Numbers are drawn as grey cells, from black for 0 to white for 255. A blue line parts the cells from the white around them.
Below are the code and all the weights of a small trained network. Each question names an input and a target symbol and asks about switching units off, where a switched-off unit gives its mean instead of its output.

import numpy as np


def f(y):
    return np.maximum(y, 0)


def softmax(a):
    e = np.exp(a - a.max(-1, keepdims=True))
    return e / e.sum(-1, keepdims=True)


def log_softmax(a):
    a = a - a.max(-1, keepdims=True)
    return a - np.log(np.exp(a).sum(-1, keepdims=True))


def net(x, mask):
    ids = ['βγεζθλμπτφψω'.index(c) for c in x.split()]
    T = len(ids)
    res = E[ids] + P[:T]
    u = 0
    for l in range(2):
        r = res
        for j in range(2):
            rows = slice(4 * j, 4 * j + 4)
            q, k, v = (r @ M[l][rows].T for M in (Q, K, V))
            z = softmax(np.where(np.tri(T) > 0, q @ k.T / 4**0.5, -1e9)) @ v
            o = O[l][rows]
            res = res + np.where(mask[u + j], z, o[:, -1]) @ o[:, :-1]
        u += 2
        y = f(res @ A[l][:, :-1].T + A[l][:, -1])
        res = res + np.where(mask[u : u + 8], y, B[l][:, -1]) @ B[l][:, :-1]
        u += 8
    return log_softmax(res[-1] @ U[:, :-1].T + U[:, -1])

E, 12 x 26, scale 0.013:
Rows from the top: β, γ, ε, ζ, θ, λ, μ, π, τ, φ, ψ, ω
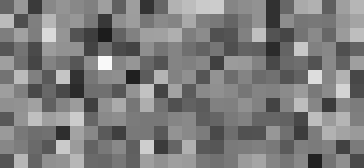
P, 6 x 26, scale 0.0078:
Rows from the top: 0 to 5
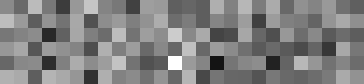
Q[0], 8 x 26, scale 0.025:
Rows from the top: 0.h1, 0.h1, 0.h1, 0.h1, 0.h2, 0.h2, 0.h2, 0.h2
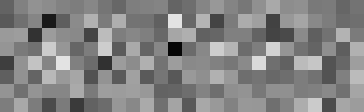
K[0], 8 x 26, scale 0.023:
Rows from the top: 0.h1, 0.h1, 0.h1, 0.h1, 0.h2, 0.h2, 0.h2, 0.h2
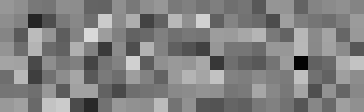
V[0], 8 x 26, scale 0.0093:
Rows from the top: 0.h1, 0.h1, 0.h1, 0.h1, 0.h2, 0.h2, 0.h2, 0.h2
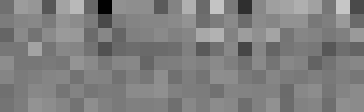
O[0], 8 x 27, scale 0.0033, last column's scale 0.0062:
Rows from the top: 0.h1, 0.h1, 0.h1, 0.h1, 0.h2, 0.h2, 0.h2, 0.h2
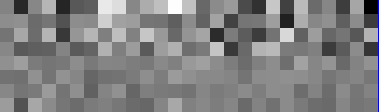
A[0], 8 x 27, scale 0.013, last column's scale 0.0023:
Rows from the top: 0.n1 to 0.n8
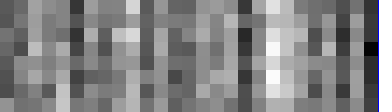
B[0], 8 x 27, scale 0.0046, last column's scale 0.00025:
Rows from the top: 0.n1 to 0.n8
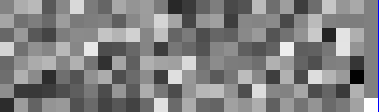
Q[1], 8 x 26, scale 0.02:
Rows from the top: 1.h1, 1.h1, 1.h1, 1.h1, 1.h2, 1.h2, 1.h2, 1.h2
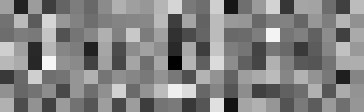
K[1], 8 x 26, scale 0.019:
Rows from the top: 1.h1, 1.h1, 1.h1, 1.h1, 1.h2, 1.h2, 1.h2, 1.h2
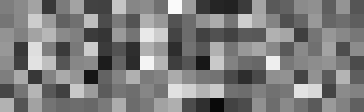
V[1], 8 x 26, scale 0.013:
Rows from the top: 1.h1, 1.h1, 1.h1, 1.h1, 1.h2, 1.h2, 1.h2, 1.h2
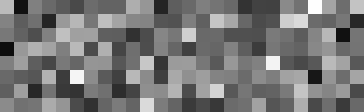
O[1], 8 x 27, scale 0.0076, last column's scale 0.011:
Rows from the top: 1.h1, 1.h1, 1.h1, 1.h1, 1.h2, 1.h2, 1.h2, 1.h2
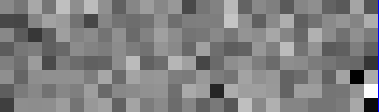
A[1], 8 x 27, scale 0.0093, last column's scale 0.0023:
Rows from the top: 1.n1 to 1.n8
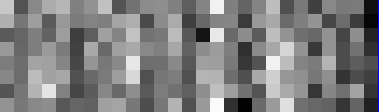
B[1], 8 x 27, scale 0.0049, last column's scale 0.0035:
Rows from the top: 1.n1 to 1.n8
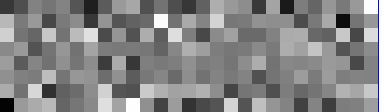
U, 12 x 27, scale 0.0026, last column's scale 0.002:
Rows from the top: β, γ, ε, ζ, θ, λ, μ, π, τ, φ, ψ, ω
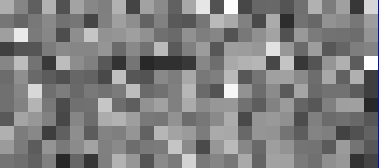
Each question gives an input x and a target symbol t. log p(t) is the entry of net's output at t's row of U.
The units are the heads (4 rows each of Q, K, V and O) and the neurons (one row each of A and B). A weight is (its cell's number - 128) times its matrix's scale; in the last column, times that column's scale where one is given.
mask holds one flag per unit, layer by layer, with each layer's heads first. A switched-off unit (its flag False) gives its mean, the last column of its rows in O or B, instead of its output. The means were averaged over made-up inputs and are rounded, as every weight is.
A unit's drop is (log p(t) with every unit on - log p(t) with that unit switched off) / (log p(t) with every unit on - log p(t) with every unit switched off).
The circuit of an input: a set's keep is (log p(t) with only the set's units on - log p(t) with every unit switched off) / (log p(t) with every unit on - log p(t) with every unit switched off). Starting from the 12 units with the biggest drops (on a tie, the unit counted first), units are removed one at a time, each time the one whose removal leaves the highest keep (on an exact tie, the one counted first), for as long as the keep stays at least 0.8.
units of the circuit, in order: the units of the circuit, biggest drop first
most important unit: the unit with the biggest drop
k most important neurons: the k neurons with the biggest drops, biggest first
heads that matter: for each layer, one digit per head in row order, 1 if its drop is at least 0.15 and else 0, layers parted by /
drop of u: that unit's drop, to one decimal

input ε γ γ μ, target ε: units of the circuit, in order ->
[1.h1]
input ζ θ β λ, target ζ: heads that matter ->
00 / 11
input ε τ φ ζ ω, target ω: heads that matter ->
10 / 10
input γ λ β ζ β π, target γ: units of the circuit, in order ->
[1.n1; 1.h2; 1.h1]
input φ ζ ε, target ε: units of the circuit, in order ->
[1.h1; 0.h1]
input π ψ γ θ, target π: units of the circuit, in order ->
[1.n7; 1.h1; 1.h2]
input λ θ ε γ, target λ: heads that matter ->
00 / 01
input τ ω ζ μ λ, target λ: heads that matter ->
10 / 01
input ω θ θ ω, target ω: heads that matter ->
00 / 10
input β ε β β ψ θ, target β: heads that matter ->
00 / 01
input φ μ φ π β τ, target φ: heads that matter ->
00 / 11
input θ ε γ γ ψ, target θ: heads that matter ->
10 / 00
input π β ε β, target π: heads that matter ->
00 / 11
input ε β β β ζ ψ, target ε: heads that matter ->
00 / 10
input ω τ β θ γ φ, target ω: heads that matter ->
00 / 10
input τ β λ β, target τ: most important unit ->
1.n8
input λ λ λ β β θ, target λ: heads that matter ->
00 / 01
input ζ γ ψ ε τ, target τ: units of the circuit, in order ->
[1.h2; 1.n8; 1.h1]
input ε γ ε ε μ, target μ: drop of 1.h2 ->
0.4
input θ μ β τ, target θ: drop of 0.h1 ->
0.7
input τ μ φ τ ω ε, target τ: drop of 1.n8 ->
0.7
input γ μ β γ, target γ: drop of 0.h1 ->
0.1
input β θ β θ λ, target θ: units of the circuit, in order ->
[0.h1]
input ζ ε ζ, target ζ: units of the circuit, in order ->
[1.h2; 1.h1]
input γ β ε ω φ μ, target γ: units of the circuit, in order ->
[1.n1; 1.h2; 1.h1]
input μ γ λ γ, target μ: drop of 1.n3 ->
0.0
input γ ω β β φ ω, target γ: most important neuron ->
[1.n1]
